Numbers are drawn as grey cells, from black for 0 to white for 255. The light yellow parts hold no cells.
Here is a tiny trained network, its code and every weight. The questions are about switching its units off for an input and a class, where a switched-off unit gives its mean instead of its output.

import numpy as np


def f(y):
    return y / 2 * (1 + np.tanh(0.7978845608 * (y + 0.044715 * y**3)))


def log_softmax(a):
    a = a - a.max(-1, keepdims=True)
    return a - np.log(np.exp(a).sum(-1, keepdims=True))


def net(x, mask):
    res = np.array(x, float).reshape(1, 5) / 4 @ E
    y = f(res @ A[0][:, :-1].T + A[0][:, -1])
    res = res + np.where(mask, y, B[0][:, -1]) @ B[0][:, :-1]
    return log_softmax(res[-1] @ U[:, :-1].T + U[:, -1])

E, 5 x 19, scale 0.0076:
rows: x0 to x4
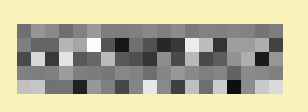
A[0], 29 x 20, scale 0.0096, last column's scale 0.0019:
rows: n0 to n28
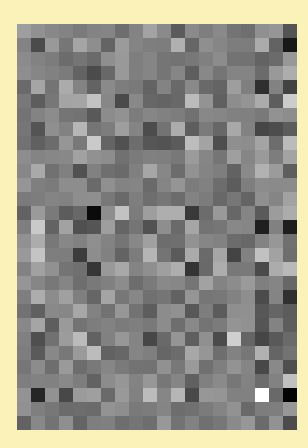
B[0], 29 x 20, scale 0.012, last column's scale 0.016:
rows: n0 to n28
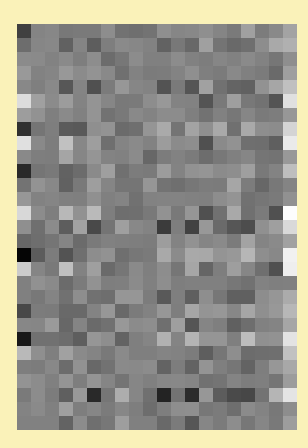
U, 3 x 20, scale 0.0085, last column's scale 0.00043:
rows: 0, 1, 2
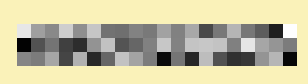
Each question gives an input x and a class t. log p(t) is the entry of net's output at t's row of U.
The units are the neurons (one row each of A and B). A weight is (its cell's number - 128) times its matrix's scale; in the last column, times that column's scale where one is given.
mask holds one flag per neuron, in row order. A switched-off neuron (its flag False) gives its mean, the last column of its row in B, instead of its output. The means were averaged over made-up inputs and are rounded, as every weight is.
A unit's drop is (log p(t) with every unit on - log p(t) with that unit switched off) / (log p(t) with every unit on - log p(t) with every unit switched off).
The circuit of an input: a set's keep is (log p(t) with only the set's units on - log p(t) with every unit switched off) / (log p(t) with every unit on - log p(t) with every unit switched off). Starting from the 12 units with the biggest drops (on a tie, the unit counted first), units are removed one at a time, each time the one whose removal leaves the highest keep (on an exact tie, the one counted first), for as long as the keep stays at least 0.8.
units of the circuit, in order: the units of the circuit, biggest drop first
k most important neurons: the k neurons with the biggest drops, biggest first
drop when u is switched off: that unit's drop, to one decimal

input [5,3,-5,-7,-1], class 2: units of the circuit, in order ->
n26
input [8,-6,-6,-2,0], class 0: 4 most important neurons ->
n13, n17, n14, n4
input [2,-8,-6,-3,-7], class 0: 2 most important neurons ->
n13, n17
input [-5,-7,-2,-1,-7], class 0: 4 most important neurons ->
n13, n17, n16, n10
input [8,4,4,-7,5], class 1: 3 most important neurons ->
n16, n13, n17
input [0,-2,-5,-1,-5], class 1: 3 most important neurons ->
n7, n22, n14
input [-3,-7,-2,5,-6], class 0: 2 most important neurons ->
n13, n17
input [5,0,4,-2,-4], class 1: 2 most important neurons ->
n26, n22
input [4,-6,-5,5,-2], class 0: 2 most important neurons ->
n13, n17
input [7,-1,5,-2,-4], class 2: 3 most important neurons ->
n16, n14, n4
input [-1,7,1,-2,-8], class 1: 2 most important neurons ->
n22, n7
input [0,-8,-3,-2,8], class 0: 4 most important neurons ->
n13, n17, n22, n7
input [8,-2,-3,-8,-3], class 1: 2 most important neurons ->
n14, n8
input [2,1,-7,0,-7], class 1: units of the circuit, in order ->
n22
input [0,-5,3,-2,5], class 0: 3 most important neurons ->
n13, n17, n22
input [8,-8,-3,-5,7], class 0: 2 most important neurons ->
n13, n17
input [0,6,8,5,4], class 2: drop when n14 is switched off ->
0.6
